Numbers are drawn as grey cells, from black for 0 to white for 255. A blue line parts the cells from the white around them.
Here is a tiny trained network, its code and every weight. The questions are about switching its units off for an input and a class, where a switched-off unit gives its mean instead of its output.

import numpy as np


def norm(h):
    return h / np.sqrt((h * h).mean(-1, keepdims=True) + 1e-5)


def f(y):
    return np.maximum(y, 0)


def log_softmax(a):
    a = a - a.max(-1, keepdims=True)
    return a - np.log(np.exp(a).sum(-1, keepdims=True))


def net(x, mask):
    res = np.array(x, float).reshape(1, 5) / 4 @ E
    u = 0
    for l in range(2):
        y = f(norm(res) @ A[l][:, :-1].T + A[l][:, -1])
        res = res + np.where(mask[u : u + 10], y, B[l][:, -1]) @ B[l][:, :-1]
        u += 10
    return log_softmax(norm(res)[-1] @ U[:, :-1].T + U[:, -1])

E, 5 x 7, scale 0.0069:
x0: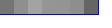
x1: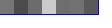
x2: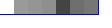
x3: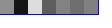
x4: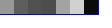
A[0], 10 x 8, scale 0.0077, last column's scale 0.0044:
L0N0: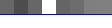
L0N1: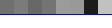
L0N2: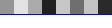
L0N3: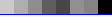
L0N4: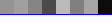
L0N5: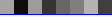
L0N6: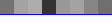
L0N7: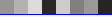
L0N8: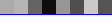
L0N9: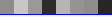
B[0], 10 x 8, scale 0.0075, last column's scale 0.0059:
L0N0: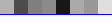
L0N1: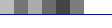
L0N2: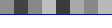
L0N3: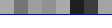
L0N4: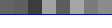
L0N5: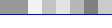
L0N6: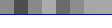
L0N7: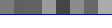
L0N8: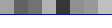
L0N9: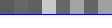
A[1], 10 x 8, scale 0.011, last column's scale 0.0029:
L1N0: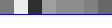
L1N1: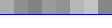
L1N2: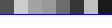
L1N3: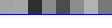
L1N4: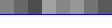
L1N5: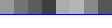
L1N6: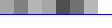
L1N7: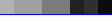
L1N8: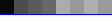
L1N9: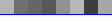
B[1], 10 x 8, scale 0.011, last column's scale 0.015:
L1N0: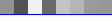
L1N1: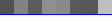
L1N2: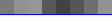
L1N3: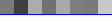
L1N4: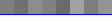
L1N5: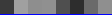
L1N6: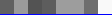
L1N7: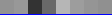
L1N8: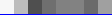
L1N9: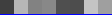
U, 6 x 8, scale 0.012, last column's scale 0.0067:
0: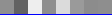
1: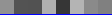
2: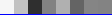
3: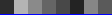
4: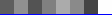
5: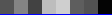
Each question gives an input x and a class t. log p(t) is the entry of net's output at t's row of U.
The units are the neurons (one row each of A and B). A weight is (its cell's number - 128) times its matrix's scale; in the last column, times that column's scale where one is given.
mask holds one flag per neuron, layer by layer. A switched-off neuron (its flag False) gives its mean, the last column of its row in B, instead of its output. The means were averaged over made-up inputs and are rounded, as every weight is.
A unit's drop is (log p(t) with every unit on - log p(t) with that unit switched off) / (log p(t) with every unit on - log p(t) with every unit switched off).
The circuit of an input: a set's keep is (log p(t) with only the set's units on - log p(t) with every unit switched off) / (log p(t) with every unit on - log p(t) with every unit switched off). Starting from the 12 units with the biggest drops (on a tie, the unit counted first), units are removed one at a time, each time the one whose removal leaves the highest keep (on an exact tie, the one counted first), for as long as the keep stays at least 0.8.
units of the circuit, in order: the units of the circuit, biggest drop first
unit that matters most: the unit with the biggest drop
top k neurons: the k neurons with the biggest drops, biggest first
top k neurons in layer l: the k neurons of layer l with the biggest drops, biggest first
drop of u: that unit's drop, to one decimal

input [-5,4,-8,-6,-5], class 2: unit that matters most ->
L1N8
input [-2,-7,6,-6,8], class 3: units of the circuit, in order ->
(L1N9; L1N5)
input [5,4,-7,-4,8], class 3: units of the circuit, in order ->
(L1N5; L1N9; L1N6)
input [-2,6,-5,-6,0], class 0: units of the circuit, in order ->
(L1N0; L0N2)
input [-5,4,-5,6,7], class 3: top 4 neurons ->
(L1N5; L1N9; L1N3; L1N0)
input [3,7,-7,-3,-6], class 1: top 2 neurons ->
(L0N0; L1N1)
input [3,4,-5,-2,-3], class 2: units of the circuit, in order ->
(L1N8; L0N8)
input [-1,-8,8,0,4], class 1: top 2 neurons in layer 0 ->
(L0N2; L0N8)
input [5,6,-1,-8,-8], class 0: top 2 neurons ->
(L1N0; L0N1)
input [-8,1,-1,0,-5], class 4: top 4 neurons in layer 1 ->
(L1N6; L1N9; L1N5; L1N3)
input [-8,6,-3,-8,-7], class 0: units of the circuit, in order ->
(L1N0; L1N3)
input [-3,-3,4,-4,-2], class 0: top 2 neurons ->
(L1N3; L0N1)
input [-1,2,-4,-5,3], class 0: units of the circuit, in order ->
(L1N0; L1N6)
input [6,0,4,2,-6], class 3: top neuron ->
(L1N2)
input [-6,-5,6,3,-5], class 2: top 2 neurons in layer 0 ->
(L0N3; L0N0)
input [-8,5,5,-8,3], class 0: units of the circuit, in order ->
(L1N0; L1N3)
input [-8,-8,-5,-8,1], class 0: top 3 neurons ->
(L1N0; L1N3; L0N0)
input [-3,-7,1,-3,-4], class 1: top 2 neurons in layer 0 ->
(L0N2; L0N8)
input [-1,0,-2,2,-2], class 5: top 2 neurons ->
(L0N5; L0N1)
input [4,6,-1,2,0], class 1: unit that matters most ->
L0N0
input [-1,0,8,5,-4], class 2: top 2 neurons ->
(L1N3; L1N7)
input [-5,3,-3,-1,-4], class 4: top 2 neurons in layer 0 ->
(L0N0; L0N1)
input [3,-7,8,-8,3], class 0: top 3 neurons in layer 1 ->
(L1N0; L1N3; L1N8)
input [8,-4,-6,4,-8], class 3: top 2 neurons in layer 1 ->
(L1N2; L1N7)
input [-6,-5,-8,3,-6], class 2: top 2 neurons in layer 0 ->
(L0N1; L0N0)
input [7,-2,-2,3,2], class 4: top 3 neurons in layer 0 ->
(L0N0; L0N2; L0N8)
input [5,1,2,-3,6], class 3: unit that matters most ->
L1N9
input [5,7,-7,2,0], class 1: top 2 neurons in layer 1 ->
(L1N7; L1N1)
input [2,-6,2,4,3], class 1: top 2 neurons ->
(L0N7; L1N3)
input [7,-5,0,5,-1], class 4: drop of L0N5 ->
0.2
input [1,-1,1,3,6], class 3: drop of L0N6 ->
0.0
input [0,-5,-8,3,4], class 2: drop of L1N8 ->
1.3
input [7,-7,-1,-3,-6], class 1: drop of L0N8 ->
0.1
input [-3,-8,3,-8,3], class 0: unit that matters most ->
L1N0
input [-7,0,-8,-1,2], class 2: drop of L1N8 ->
1.2
